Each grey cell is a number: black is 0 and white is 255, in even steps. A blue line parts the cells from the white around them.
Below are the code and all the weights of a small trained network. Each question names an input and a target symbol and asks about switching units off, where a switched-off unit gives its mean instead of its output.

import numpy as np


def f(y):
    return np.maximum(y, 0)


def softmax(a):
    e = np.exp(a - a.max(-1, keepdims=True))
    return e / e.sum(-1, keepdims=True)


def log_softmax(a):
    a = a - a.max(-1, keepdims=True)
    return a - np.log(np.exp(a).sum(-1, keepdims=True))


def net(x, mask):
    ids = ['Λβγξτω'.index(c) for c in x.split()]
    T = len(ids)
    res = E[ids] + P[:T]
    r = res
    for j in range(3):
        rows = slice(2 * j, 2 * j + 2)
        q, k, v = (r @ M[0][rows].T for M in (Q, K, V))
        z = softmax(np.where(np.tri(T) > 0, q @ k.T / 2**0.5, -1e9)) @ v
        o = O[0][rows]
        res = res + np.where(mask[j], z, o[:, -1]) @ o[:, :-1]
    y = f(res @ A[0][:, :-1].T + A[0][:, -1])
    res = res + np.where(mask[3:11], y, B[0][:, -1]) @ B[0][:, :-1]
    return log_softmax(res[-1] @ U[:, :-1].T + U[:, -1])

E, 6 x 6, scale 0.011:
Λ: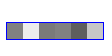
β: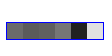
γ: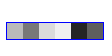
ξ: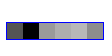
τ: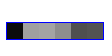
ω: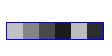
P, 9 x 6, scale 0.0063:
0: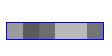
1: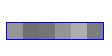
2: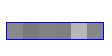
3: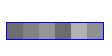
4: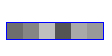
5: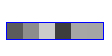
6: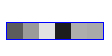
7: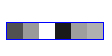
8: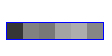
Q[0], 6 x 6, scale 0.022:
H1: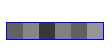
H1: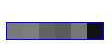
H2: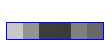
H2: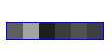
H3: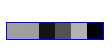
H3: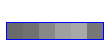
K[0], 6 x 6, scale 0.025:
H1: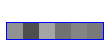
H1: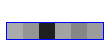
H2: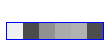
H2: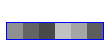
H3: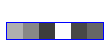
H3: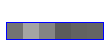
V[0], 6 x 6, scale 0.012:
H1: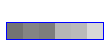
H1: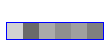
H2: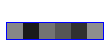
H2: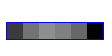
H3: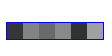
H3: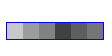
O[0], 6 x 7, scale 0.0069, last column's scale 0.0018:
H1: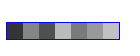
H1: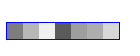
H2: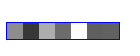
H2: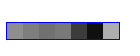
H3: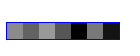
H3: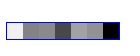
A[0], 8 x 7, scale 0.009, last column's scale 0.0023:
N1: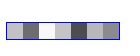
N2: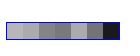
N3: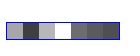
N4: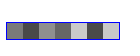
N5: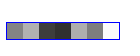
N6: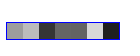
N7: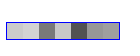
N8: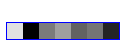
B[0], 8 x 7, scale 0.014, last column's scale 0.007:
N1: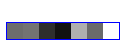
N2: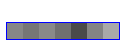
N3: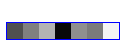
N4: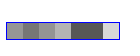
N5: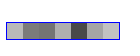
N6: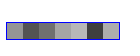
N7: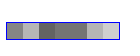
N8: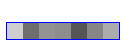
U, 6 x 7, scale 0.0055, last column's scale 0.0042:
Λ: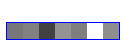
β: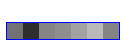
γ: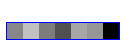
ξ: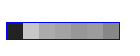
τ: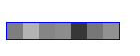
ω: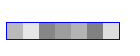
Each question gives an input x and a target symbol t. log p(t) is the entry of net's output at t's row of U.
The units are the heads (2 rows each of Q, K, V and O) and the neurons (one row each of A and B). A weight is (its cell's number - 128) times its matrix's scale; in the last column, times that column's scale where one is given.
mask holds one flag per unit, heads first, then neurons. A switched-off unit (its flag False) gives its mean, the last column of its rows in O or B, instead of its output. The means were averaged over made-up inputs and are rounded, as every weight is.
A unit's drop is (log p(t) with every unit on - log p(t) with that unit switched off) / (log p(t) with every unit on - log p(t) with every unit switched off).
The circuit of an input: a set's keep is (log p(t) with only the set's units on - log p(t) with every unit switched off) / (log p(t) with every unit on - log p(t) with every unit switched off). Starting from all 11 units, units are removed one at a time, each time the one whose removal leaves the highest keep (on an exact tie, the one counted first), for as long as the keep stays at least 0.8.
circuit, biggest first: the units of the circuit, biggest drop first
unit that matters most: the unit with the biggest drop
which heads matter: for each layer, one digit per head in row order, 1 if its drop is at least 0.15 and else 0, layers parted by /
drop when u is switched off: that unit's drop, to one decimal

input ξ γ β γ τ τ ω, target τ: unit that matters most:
N4
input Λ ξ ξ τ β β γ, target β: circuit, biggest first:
[H2; N7]
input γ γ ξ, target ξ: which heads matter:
001
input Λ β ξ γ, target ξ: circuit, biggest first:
[H3; N3]
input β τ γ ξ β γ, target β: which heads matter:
110
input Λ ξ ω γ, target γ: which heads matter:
000
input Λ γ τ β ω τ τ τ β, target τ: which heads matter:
111
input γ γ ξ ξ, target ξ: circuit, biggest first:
[H3; N1; H1; N5]
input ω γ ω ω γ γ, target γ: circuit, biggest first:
[N1; H1]
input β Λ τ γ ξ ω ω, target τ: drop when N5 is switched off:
0.2
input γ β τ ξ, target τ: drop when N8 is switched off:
0.2
